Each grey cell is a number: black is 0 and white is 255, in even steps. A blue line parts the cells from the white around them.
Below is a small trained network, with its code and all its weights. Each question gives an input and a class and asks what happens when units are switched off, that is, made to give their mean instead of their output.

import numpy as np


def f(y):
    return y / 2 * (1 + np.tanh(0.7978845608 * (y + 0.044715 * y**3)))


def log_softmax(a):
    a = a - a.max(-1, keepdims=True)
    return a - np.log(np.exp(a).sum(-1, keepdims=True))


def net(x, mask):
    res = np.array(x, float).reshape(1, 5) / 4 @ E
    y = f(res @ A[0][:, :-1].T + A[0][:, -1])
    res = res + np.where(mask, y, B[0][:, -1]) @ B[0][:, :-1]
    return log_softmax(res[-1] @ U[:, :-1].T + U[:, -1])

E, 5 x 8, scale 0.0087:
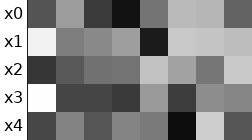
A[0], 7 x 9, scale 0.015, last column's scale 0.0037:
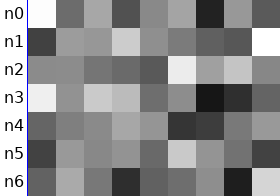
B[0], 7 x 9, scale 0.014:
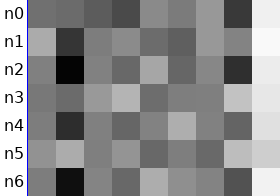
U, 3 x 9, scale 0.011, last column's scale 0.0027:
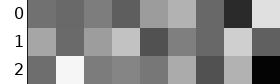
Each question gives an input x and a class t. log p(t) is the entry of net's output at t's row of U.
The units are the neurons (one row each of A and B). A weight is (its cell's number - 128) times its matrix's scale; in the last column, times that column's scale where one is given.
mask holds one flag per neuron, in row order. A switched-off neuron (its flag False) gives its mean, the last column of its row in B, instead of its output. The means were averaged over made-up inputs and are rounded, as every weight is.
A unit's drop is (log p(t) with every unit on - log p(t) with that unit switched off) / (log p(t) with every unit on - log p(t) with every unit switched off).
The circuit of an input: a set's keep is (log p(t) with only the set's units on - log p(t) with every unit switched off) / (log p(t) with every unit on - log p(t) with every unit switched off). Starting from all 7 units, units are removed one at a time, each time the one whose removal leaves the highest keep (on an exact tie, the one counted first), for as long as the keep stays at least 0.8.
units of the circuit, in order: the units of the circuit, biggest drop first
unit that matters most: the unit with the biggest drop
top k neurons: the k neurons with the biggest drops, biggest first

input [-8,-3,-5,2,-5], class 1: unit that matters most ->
n3
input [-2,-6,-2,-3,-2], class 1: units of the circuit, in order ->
[n0 n2]
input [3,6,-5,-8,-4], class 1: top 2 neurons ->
[n5 n3]
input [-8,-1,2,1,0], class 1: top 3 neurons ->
[n3 n2 n6]
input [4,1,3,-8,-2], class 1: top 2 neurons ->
[n5 n0]
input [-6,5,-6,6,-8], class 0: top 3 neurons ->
[n0 n2 n5]
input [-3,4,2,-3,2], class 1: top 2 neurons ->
[n0 n6]
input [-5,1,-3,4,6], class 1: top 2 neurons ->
[n0 n2]
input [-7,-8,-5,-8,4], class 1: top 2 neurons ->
[n1 n0]
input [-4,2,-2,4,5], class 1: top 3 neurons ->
[n0 n2 n6]
